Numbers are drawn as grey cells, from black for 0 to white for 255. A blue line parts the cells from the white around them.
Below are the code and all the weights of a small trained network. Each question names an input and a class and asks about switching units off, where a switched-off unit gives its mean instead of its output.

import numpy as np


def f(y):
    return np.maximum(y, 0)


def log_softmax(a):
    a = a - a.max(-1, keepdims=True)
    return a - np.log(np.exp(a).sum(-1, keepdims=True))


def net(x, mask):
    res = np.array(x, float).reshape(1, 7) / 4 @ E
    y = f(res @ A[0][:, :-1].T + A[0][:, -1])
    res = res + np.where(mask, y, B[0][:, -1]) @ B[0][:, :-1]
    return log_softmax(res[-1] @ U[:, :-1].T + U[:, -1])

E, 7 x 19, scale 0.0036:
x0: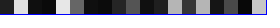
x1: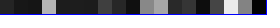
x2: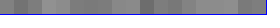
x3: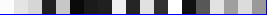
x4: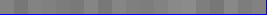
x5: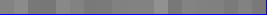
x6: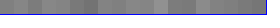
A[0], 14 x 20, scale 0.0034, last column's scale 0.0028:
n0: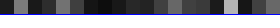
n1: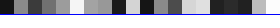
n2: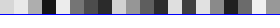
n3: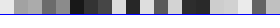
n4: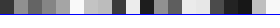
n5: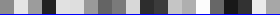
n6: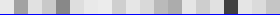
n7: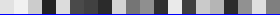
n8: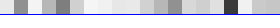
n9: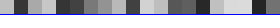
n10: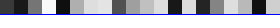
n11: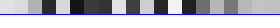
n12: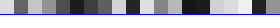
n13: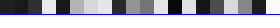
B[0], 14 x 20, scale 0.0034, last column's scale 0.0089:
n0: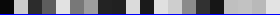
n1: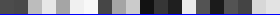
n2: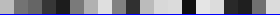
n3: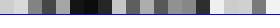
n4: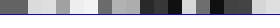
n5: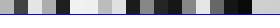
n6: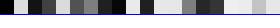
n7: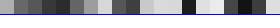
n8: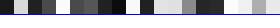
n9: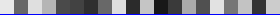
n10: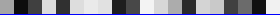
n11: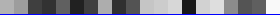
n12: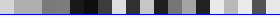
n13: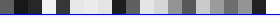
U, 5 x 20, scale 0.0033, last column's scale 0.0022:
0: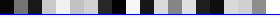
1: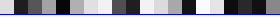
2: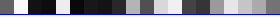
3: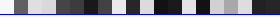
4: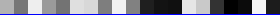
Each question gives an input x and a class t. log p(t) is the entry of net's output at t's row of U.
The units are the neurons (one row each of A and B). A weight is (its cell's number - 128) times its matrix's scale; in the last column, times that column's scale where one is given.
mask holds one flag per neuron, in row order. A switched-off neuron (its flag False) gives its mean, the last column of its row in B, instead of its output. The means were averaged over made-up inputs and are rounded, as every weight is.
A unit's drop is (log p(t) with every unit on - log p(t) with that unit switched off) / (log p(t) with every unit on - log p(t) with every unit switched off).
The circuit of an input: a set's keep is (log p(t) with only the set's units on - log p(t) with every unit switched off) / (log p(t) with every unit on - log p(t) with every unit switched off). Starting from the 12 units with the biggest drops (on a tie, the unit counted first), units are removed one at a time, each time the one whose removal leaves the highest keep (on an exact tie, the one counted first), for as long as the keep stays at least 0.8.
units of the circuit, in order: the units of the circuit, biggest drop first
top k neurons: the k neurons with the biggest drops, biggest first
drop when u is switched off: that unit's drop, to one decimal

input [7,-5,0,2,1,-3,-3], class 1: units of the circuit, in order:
[n2]
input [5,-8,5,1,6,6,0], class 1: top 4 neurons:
[n2, n7, n11, n0]
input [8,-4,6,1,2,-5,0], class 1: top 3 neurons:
[n2, n7, n11]
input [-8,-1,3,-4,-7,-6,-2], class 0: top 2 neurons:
[n8, n6]
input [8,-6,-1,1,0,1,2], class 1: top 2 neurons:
[n2, n7]
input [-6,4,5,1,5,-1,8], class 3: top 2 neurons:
[n9, n12]
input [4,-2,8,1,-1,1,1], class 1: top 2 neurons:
[n2, n7]
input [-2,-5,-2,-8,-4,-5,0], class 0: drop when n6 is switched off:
0.2
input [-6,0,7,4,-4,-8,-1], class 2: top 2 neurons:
[n8, n6]
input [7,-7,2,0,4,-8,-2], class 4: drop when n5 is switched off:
0.3
